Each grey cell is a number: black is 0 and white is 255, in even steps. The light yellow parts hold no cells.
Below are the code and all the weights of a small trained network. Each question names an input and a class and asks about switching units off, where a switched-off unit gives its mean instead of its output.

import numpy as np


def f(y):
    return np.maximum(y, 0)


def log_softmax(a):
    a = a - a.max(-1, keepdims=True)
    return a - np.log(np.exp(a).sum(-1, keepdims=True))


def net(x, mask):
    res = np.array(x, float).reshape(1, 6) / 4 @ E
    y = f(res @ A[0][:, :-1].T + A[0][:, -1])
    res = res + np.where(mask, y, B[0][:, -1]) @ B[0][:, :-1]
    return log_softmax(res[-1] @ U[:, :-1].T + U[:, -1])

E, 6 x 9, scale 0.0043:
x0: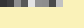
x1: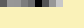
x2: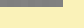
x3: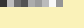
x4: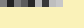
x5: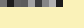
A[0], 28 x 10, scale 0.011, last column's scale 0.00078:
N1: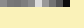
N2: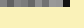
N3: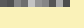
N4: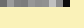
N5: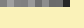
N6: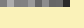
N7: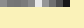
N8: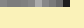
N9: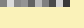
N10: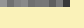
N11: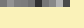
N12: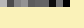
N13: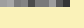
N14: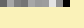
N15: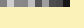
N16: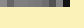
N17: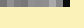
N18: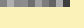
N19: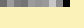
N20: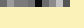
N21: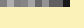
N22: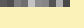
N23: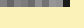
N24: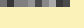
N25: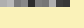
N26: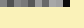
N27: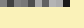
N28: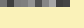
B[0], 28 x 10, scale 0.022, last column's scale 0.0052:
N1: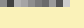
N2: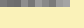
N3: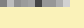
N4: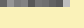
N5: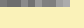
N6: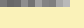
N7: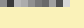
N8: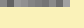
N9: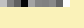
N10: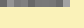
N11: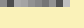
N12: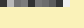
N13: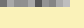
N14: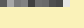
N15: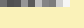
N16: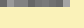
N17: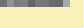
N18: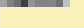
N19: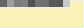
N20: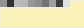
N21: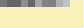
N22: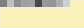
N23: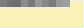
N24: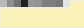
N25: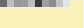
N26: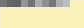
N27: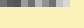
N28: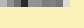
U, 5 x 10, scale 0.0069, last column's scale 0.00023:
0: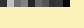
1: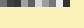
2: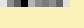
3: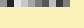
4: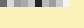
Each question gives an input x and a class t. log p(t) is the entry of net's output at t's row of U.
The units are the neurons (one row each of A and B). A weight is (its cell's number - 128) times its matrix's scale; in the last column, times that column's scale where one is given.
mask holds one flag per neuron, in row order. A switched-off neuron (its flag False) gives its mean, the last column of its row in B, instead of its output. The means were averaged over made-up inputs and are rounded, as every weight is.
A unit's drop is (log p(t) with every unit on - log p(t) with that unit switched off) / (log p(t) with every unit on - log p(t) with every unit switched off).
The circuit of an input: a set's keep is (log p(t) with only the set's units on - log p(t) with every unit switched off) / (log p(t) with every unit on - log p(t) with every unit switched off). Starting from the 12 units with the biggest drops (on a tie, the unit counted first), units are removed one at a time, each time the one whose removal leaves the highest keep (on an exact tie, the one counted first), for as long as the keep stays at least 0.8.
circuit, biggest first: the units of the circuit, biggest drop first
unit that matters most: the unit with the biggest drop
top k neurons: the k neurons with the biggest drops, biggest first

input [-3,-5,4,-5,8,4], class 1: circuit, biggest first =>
N27
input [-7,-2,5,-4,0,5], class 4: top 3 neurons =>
N25; N9; N13
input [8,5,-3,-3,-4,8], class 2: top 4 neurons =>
N24; N28; N25; N13
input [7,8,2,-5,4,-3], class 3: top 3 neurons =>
N20; N11; N25
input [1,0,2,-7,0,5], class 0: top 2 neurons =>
N12; N9
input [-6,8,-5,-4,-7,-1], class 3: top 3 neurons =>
N20; N11; N27
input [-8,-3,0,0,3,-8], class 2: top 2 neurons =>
N9; N18
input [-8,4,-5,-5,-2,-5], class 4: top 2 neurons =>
N25; N13
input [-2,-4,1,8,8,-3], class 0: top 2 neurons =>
N14; N19
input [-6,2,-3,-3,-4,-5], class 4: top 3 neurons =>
N25; N13; N24
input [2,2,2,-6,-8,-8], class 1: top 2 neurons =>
N15; N21
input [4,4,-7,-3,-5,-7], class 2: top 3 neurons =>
N9; N18; N27
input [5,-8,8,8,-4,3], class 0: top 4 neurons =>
N14; N19; N20; N4
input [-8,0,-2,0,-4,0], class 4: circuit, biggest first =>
N25
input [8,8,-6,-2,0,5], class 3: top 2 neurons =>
N20; N11
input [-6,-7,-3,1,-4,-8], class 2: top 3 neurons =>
N9; N18; N20
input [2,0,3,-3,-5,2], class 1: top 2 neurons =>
N15; N14
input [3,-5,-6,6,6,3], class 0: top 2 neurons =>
N14; N15
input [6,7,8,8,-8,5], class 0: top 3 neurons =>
N14; N19; N4
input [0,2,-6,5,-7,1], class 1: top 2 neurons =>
N15; N12
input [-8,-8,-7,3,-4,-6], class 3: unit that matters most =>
N7
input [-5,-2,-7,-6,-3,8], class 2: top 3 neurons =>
N24; N28; N14
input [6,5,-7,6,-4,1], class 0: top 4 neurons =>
N14; N25; N19; N4
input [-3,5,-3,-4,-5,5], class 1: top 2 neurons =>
N15; N9
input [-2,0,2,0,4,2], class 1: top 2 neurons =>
N9; N27
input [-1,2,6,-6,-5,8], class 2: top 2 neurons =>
N24; N28
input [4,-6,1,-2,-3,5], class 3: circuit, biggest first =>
N7
